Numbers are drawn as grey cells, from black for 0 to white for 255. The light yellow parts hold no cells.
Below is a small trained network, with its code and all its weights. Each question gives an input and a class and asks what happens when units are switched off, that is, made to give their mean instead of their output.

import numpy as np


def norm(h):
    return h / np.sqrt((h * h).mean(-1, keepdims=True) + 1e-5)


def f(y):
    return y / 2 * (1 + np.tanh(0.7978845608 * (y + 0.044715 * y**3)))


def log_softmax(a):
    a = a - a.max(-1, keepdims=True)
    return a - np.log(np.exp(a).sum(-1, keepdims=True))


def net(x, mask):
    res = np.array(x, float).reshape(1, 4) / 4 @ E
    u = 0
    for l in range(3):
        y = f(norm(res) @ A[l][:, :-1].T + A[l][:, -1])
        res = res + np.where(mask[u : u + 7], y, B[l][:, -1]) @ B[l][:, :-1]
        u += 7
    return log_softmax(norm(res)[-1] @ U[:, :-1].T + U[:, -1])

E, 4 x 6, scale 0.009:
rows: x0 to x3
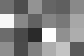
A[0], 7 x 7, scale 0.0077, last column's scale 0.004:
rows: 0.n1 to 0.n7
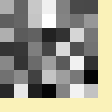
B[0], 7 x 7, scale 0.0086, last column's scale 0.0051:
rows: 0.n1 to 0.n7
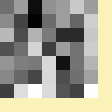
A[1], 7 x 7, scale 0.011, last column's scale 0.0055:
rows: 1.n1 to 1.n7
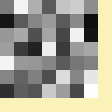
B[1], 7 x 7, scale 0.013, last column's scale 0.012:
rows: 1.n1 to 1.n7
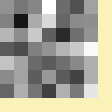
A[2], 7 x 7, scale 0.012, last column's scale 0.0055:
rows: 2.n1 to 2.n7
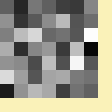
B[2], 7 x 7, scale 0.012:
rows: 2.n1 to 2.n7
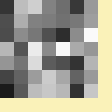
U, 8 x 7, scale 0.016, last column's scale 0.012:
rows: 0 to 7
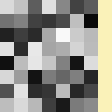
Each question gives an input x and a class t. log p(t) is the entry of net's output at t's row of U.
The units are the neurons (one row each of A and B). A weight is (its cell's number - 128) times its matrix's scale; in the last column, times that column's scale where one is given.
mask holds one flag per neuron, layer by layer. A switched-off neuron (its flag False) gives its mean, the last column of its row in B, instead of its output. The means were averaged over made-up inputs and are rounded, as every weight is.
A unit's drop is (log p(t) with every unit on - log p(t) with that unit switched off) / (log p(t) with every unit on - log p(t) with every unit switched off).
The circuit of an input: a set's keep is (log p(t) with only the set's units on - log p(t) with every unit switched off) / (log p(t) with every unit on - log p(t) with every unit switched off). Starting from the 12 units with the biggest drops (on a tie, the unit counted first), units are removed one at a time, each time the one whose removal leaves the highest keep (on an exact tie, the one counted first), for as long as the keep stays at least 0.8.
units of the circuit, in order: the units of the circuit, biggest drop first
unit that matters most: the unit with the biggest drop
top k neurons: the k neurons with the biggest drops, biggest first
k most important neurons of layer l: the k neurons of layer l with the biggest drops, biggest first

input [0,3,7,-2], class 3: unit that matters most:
1.n3
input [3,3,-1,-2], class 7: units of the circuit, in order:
1.n5; 2.n7
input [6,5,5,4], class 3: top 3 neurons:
0.n5; 1.n3; 2.n5
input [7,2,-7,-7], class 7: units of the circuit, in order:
0.n3; 1.n5
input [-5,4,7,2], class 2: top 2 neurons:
1.n4; 1.n7
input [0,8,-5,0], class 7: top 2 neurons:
1.n4; 0.n3
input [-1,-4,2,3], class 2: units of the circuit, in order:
0.n2; 0.n7
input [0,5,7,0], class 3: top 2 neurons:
1.n3; 2.n5
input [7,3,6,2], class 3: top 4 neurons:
0.n5; 1.n3; 2.n5; 2.n4
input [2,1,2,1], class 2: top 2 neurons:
1.n4; 0.n2
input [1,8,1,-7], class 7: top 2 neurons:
0.n7; 1.n5
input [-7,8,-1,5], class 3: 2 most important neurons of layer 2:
2.n3; 2.n7
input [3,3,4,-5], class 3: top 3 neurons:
2.n4; 1.n4; 1.n5
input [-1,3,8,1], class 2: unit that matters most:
1.n4
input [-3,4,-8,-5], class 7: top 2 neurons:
1.n5; 0.n3
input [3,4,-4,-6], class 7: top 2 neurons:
0.n3; 1.n5
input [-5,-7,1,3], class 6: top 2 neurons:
1.n7; 0.n2
